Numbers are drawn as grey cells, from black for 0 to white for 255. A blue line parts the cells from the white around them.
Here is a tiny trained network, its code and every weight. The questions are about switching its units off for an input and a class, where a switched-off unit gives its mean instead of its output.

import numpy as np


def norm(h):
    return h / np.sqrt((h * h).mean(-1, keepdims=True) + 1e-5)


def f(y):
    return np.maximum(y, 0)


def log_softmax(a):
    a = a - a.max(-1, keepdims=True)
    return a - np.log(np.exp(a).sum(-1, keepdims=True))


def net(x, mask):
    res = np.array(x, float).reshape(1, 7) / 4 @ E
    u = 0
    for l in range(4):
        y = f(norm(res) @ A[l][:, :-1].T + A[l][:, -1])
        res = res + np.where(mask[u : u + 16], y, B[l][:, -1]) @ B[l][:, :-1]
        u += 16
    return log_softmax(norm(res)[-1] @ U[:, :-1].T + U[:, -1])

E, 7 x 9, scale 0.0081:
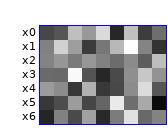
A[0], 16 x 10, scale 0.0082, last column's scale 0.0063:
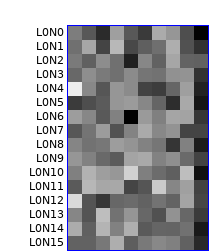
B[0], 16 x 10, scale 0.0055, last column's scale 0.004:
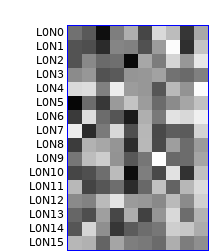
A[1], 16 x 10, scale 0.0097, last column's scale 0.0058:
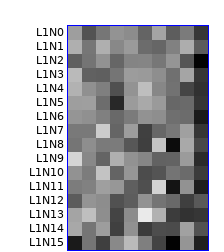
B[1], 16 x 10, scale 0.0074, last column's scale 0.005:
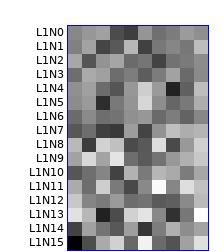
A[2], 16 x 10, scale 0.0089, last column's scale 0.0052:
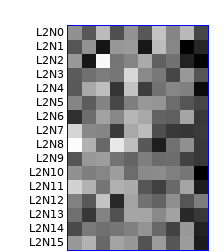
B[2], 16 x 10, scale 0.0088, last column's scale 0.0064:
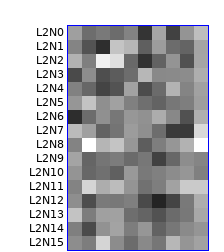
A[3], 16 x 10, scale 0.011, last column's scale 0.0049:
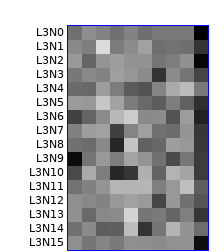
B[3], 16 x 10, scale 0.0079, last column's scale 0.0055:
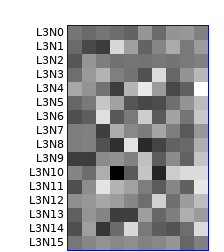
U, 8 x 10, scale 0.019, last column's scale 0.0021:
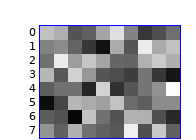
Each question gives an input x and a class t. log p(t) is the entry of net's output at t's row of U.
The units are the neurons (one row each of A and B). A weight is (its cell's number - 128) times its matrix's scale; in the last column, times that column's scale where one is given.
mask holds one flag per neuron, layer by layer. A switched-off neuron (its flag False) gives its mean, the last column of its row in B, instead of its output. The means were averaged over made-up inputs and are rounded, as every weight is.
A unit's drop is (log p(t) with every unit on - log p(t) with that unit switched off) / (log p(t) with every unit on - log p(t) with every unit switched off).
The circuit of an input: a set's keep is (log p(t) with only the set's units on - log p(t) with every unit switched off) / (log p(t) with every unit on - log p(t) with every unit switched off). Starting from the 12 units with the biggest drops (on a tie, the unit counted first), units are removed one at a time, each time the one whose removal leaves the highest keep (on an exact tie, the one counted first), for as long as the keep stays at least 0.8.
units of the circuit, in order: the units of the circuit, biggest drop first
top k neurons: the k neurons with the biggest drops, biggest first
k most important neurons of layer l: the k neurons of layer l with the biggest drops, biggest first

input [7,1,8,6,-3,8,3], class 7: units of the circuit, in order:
L1N11, L0N11, L2N0
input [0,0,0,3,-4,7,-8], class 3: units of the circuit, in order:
L2N2
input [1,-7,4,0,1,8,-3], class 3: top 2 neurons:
L0N13, L2N2
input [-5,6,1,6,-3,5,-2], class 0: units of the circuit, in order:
L1N13, L2N7
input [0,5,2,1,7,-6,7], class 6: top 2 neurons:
L0N1, L0N0
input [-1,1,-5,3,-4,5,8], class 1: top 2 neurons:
L0N2, L1N8
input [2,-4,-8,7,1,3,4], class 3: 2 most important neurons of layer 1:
L1N7, L1N9
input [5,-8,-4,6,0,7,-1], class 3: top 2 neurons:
L2N2, L0N2
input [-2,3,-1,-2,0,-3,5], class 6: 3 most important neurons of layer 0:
L0N1, L0N0, L0N6
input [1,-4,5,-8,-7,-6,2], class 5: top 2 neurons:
L1N15, L0N5
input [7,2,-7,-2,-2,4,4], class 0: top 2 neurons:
L1N13, L2N7
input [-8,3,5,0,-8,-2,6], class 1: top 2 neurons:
L0N6, L3N10
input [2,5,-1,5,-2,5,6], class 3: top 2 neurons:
L0N7, L2N2
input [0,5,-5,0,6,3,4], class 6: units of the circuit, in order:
L2N1
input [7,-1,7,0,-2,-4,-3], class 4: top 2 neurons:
L1N7, L0N14
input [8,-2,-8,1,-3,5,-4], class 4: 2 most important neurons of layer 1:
L1N7, L1N10
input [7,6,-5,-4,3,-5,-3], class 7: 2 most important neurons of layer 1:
L1N11, L1N8
